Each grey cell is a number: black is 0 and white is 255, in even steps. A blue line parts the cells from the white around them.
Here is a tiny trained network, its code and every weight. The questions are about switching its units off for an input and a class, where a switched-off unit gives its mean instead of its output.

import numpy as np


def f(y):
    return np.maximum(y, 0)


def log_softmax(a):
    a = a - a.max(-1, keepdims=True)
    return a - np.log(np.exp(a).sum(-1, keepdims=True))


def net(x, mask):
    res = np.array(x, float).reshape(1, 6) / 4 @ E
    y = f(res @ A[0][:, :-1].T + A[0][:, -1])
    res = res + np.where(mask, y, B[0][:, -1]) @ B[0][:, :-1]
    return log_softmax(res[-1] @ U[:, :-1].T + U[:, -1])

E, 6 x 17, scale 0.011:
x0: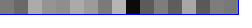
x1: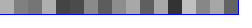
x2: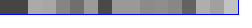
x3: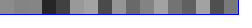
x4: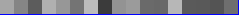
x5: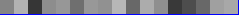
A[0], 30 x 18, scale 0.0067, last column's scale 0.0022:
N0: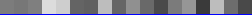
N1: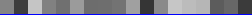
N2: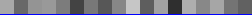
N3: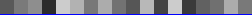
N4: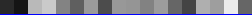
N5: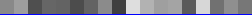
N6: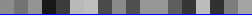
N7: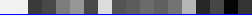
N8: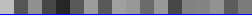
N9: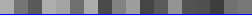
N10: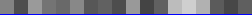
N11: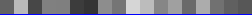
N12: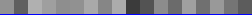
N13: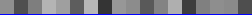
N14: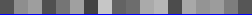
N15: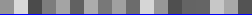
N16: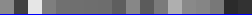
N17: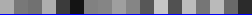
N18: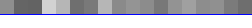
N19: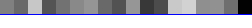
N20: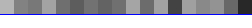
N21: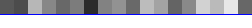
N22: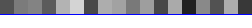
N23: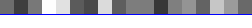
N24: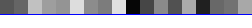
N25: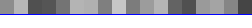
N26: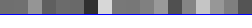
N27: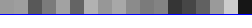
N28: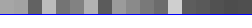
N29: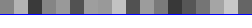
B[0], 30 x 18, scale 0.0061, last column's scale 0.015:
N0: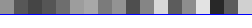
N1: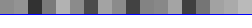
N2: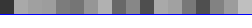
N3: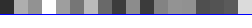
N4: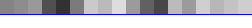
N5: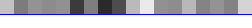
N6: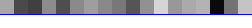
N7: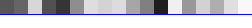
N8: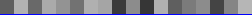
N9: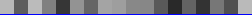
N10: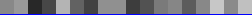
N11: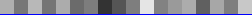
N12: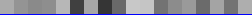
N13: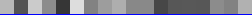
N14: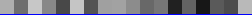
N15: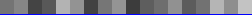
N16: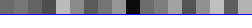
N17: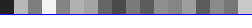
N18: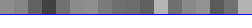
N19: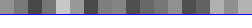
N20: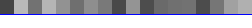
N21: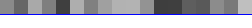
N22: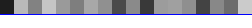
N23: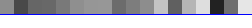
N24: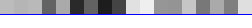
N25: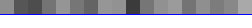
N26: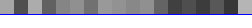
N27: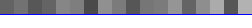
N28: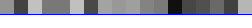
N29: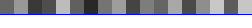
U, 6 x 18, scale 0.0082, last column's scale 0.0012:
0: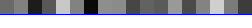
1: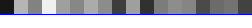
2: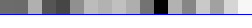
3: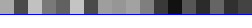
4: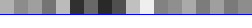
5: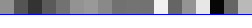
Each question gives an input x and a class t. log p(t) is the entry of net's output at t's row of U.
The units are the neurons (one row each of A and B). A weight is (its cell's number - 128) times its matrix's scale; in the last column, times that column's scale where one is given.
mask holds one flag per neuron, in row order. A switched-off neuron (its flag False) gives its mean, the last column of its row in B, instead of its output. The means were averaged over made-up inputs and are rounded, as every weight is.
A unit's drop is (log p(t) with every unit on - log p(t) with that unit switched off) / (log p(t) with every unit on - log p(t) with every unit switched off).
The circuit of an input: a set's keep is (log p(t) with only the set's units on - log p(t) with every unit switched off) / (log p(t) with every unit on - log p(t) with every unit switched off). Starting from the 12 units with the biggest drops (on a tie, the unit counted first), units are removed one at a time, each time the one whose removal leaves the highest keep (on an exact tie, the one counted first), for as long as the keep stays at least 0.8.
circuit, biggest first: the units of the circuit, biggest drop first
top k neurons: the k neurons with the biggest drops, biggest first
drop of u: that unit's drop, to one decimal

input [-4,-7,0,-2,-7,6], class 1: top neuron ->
(N3)
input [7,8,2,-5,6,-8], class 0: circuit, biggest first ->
(N10, N16)
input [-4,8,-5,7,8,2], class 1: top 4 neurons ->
(N8, N17, N20, N2)
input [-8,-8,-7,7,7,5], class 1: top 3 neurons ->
(N3, N22, N24)
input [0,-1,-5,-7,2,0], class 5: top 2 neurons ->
(N0, N23)
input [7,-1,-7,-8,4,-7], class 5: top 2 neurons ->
(N0, N23)
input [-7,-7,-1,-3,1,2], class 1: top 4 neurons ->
(N3, N22, N24, N12)
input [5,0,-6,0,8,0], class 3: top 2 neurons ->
(N28, N9)
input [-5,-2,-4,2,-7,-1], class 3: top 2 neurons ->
(N14, N26)
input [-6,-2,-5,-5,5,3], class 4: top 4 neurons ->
(N11, N5, N4, N14)
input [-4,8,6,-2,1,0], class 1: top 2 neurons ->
(N17, N7)
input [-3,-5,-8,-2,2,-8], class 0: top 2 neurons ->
(N10, N19)
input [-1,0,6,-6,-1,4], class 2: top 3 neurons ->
(N4, N6, N21)
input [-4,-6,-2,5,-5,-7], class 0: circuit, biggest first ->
(N10)
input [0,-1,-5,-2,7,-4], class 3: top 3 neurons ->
(N28, N9, N4)
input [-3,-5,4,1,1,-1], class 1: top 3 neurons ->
(N7, N3, N22)
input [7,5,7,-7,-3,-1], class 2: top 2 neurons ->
(N4, N21)
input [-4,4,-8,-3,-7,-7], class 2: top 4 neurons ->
(N7, N29, N15, N27)
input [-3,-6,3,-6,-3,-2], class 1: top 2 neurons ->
(N3, N22)
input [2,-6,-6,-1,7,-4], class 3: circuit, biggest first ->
(N28)
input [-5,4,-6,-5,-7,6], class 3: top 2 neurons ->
(N14, N26)
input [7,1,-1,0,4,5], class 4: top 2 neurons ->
(N24, N12)
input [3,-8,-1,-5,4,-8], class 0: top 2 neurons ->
(N10, N16)
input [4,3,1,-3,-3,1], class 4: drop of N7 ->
0.2
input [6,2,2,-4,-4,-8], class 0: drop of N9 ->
0.0
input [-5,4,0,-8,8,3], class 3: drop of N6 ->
0.1
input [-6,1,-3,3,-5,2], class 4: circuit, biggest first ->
(N5)
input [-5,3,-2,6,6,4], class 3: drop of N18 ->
0.1
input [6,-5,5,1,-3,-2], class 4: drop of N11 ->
-0.1
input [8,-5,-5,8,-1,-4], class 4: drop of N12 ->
0.2
